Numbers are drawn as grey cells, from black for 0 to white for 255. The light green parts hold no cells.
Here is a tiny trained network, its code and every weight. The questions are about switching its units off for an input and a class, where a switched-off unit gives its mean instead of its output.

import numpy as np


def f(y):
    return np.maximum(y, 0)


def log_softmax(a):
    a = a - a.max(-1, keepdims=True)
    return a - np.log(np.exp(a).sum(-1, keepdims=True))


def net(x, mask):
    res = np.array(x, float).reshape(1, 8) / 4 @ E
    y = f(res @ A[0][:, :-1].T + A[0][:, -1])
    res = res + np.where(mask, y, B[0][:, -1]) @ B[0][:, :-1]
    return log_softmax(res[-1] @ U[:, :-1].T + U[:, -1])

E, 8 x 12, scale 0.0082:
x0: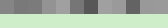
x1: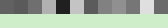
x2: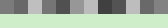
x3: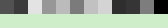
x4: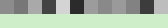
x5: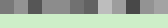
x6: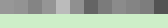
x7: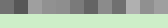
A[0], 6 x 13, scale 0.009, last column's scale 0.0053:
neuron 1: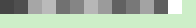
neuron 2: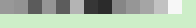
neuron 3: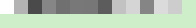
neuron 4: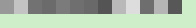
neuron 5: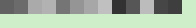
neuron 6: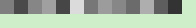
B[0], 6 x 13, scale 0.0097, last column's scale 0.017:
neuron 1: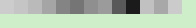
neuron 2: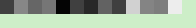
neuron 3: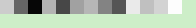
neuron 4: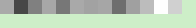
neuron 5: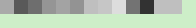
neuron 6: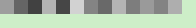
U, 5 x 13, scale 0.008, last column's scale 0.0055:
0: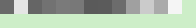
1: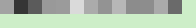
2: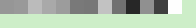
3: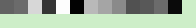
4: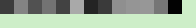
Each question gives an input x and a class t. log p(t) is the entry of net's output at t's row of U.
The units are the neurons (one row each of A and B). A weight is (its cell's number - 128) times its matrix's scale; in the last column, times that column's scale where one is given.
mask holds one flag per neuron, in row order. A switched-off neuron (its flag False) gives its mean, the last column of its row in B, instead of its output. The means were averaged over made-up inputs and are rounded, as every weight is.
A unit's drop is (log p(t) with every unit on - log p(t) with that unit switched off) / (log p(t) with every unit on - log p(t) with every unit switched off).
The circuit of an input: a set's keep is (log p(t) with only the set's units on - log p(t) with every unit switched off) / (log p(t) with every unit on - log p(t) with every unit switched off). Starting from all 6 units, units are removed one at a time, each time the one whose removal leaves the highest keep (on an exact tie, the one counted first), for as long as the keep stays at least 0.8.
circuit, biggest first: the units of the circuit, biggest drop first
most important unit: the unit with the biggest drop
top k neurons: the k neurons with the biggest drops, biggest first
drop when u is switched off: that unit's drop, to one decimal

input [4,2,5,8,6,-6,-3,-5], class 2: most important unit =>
neuron 1
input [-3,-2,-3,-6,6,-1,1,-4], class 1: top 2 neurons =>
neuron 4; neuron 3
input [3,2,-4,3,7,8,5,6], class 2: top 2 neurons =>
neuron 3; neuron 5
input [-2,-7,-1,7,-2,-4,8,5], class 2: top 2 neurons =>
neuron 1; neuron 3
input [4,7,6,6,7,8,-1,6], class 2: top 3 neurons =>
neuron 3; neuron 1; neuron 4
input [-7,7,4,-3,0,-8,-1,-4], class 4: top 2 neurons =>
neuron 2; neuron 6
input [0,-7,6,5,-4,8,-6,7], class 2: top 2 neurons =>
neuron 3; neuron 1
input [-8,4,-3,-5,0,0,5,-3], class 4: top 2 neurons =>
neuron 1; neuron 2
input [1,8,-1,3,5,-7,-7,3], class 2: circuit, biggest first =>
neuron 3; neuron 1
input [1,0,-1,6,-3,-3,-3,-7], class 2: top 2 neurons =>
neuron 3; neuron 1
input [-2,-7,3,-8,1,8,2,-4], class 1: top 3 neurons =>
neuron 4; neuron 3; neuron 1
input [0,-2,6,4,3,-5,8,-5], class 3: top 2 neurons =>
neuron 3; neuron 6
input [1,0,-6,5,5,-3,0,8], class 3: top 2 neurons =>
neuron 3; neuron 6
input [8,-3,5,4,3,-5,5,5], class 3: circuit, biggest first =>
neuron 3
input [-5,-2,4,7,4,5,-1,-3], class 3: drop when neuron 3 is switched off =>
0.3
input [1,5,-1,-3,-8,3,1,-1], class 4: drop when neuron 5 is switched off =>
0.0
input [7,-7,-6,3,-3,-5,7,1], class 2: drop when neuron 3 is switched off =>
0.4
